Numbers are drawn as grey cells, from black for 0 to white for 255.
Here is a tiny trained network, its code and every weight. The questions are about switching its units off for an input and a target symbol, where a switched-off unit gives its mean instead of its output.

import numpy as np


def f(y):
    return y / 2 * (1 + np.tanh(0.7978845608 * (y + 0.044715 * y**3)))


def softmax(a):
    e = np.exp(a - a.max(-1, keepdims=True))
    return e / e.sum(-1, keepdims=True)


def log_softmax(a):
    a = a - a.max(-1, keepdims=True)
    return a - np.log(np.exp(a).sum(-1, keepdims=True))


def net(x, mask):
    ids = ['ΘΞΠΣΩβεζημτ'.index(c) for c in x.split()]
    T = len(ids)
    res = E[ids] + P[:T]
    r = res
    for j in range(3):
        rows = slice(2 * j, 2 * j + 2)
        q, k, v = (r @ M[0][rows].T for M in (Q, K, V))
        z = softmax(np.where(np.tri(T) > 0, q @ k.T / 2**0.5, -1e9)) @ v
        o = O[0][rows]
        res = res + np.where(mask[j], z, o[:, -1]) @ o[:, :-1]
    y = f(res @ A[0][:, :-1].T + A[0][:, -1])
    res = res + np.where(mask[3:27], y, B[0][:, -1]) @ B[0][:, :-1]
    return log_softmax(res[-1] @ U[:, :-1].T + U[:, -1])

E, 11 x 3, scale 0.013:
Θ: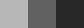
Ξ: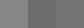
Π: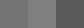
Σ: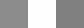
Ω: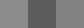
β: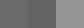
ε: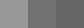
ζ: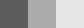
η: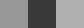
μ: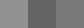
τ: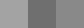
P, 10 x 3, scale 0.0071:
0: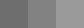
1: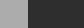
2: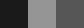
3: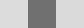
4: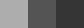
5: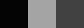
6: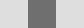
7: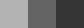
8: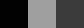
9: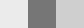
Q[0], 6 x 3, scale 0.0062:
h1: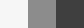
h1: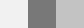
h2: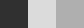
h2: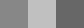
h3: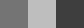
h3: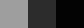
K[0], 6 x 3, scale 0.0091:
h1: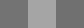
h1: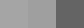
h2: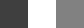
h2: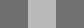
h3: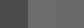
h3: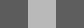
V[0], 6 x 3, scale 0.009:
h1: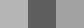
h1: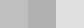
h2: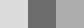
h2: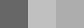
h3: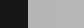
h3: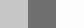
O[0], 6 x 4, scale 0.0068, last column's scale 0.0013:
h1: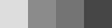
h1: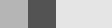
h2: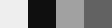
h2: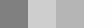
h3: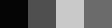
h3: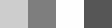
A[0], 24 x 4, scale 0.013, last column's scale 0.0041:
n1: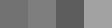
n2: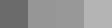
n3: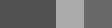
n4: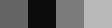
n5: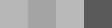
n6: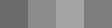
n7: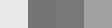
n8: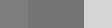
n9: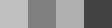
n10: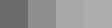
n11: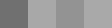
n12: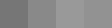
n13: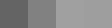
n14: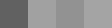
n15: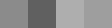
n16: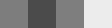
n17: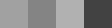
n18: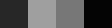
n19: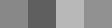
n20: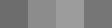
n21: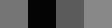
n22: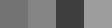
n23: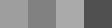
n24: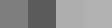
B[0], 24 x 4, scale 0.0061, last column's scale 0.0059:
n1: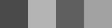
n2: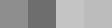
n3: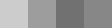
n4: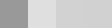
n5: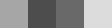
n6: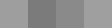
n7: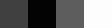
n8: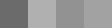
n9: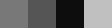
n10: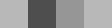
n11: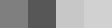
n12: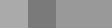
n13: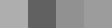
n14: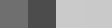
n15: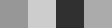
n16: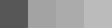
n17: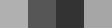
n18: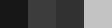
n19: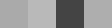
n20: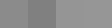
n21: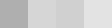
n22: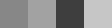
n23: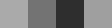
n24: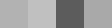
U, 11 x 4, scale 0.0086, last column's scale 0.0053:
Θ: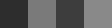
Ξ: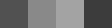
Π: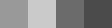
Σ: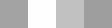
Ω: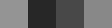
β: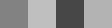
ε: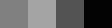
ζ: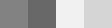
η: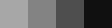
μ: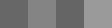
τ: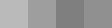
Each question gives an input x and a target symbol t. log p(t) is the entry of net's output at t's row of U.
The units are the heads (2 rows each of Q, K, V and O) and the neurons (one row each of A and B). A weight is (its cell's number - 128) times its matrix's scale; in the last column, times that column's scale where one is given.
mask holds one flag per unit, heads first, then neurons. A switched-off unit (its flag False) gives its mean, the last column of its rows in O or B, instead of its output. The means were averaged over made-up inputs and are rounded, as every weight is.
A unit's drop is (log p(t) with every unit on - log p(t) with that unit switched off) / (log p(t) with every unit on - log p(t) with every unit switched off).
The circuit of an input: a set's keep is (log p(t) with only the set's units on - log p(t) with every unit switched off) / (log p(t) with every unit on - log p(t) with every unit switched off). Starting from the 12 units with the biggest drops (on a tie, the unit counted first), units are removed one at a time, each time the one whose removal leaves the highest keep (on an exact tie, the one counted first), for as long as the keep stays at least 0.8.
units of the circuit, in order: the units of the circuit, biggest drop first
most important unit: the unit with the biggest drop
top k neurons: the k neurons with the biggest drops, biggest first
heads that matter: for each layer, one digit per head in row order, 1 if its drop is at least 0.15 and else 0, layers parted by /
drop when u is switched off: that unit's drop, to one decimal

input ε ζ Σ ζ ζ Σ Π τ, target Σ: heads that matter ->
001
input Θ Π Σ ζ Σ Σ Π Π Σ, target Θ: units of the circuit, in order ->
(n18 h2)
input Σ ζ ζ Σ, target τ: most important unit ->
h1
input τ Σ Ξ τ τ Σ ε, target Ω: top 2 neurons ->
(n7 n9)
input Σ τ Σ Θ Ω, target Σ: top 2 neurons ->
(n21 n4)
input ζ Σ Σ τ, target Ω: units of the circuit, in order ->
(n7 n9 h2)
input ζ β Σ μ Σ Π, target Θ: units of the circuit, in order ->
(n18 h3 h2)
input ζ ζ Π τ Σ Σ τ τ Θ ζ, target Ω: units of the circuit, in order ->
(h3 n9 n5 n17)
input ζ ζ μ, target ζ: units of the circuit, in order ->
(h3 n9)
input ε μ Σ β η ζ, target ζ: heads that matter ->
010
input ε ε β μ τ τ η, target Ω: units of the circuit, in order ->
(h3 n7 n9)
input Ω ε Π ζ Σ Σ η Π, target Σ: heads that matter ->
011
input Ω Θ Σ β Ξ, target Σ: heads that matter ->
010
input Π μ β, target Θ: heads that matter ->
111
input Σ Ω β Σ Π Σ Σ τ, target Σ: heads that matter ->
011
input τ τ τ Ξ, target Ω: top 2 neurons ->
(n7 n9)
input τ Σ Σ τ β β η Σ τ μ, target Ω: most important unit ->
n7
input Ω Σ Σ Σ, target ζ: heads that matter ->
010
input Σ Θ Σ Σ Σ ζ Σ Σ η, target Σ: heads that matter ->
000
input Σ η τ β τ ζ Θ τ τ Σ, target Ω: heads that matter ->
001
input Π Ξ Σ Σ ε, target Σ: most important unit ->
n21
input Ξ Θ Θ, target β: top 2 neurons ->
(n22 n21)
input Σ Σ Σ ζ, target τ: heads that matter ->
001
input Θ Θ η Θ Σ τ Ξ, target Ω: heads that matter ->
001
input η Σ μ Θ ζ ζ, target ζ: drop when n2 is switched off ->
0.1
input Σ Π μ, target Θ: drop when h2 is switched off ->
0.3
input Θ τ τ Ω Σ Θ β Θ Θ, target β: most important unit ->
h3
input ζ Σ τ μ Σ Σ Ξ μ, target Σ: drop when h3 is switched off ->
0.3
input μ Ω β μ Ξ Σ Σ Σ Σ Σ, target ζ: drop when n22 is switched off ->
0.2
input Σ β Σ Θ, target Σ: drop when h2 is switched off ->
0.4
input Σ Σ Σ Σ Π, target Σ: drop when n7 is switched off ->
0.3
